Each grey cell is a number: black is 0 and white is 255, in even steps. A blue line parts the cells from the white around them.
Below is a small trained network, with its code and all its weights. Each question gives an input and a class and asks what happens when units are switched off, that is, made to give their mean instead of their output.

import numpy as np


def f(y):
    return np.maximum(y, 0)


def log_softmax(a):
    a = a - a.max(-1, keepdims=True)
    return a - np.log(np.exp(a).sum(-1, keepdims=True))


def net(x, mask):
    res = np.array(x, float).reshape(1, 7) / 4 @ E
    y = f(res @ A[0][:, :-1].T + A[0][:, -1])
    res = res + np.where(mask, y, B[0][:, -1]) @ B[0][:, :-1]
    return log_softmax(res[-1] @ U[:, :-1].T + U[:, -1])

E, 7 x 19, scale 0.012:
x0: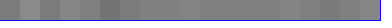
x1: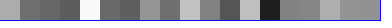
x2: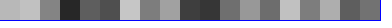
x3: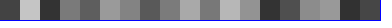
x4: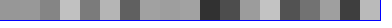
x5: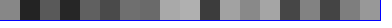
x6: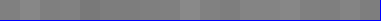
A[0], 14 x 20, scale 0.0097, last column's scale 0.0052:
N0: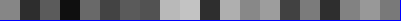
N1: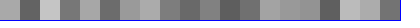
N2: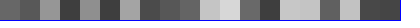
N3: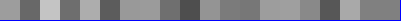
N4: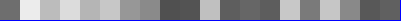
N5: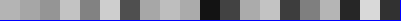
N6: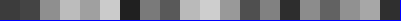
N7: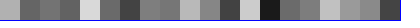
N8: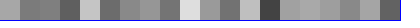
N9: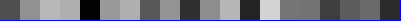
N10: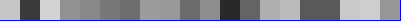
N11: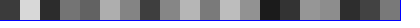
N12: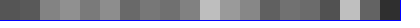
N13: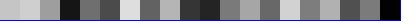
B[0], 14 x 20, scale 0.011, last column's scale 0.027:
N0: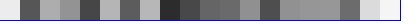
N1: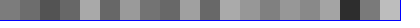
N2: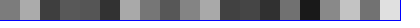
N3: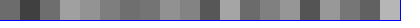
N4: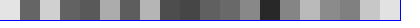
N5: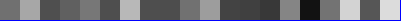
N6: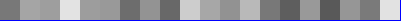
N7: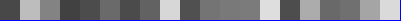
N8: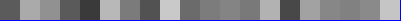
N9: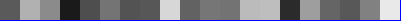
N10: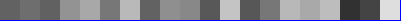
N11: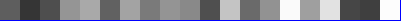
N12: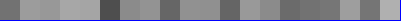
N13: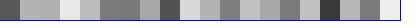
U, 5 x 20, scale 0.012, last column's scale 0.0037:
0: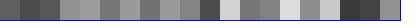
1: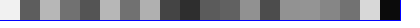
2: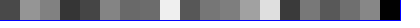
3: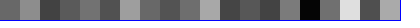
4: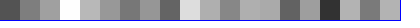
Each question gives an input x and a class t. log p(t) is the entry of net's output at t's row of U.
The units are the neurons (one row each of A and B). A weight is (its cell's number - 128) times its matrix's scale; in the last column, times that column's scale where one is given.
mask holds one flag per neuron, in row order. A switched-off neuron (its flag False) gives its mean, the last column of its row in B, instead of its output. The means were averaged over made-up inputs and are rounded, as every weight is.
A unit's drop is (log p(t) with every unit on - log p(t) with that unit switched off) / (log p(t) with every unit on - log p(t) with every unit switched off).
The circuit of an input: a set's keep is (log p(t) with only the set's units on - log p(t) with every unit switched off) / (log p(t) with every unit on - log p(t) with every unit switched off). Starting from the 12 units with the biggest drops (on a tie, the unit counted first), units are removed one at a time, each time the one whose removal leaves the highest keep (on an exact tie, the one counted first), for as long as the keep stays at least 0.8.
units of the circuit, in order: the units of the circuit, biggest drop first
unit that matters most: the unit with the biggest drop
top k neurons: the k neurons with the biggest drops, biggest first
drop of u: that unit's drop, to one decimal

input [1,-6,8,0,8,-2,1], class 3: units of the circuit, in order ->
[N5]
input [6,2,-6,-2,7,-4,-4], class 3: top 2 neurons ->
[N5, N13]
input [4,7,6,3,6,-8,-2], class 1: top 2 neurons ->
[N4, N9]
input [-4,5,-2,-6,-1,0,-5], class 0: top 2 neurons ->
[N10, N9]
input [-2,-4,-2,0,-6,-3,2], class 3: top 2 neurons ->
[N2, N0]
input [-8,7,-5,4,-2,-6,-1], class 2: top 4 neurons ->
[N7, N0, N8, N13]
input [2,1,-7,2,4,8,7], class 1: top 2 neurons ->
[N0, N13]
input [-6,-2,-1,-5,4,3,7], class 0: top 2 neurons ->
[N10, N2]
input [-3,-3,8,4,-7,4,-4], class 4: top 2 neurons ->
[N13, N5]
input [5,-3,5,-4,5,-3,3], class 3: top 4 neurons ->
[N5, N11, N6, N0]
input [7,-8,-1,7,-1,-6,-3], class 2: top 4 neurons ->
[N9, N10, N0, N1]
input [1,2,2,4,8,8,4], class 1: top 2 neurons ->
[N0, N2]
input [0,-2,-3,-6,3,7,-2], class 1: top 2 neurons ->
[N0, N11]
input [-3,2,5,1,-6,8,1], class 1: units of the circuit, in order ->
[N0]
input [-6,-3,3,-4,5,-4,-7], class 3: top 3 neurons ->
[N5, N11, N0]
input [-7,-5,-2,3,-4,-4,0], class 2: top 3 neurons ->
[N9, N0, N5]
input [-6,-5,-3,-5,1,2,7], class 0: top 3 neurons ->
[N10, N7, N8]
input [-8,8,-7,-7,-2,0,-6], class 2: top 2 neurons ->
[N7, N11]
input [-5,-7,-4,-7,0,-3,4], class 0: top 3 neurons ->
[N10, N7, N1]
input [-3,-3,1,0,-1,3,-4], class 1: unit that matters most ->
N7
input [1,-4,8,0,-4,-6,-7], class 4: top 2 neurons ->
[N13, N0]
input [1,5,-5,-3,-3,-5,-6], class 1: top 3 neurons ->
[N4, N13, N9]
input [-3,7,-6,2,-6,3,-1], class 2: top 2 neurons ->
[N7, N8]
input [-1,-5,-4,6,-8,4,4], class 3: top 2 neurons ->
[N2, N10]
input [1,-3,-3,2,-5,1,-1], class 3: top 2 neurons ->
[N2, N13]
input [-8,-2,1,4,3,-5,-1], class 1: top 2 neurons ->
[N4, N10]
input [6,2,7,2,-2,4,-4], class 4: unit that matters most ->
N13
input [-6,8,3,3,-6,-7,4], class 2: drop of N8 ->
1.0
